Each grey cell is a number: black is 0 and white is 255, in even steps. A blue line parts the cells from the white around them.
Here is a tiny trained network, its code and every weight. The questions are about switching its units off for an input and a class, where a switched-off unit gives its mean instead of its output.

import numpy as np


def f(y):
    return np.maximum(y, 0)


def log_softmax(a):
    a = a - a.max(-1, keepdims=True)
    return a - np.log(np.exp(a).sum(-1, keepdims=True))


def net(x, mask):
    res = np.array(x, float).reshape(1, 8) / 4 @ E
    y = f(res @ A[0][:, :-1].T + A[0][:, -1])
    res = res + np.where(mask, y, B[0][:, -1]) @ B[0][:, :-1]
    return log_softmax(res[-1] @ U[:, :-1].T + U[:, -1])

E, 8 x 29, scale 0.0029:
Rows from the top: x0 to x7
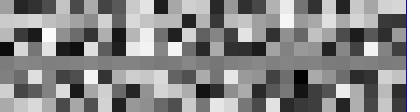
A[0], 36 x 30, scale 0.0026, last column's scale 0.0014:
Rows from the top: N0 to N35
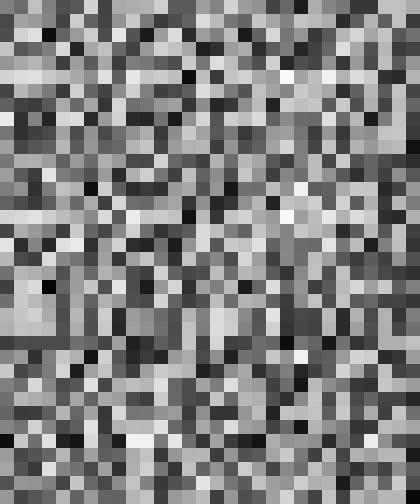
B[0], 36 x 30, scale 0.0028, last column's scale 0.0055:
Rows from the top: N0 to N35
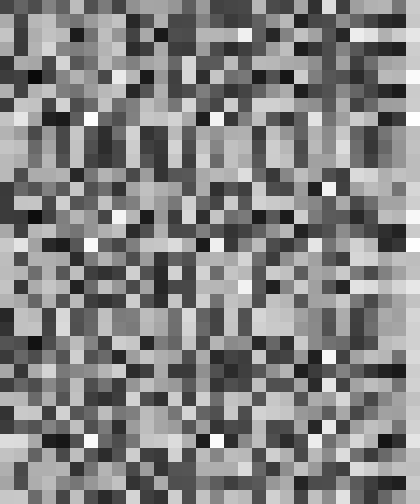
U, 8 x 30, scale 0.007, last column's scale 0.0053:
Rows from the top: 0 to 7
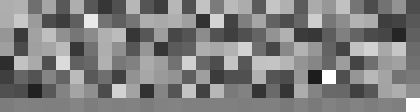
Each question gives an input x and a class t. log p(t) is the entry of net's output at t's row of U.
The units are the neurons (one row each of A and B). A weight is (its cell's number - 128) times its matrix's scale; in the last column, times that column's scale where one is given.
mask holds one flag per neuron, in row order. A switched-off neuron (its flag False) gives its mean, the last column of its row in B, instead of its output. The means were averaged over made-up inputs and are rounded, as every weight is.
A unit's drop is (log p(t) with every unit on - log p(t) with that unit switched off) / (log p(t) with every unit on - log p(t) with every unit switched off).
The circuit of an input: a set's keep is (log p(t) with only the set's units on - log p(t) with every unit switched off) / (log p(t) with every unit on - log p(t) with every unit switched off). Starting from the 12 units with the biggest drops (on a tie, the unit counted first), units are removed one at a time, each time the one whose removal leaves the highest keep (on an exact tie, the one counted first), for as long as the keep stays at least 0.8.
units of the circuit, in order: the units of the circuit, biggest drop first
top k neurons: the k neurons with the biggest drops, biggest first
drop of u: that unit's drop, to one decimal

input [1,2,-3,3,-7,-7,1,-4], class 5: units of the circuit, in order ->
(N25, N13)
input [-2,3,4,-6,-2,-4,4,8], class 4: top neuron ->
(N22)
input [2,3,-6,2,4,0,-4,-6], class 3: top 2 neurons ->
(N2, N20)
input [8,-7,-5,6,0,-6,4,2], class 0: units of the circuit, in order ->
(N9, N32)
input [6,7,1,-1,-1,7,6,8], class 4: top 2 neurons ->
(N22, N23)
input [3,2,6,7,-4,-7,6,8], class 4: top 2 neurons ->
(N23, N22)
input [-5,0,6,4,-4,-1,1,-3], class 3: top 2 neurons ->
(N12, N33)
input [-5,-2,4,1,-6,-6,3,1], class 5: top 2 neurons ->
(N25, N13)
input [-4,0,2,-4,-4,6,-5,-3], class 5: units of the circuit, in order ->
(N30, N27)
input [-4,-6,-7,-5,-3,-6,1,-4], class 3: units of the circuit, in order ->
(N20, N2)
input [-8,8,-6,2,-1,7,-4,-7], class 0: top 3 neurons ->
(N21, N19, N28)
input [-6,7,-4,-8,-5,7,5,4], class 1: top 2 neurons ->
(N17, N8)
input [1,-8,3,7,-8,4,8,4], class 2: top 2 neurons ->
(N26, N3)
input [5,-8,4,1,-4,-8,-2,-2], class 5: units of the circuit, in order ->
(N25)
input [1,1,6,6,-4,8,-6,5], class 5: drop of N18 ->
-0.1
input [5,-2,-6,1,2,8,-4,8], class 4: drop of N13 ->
0.3
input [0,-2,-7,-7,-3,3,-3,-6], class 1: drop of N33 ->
0.1
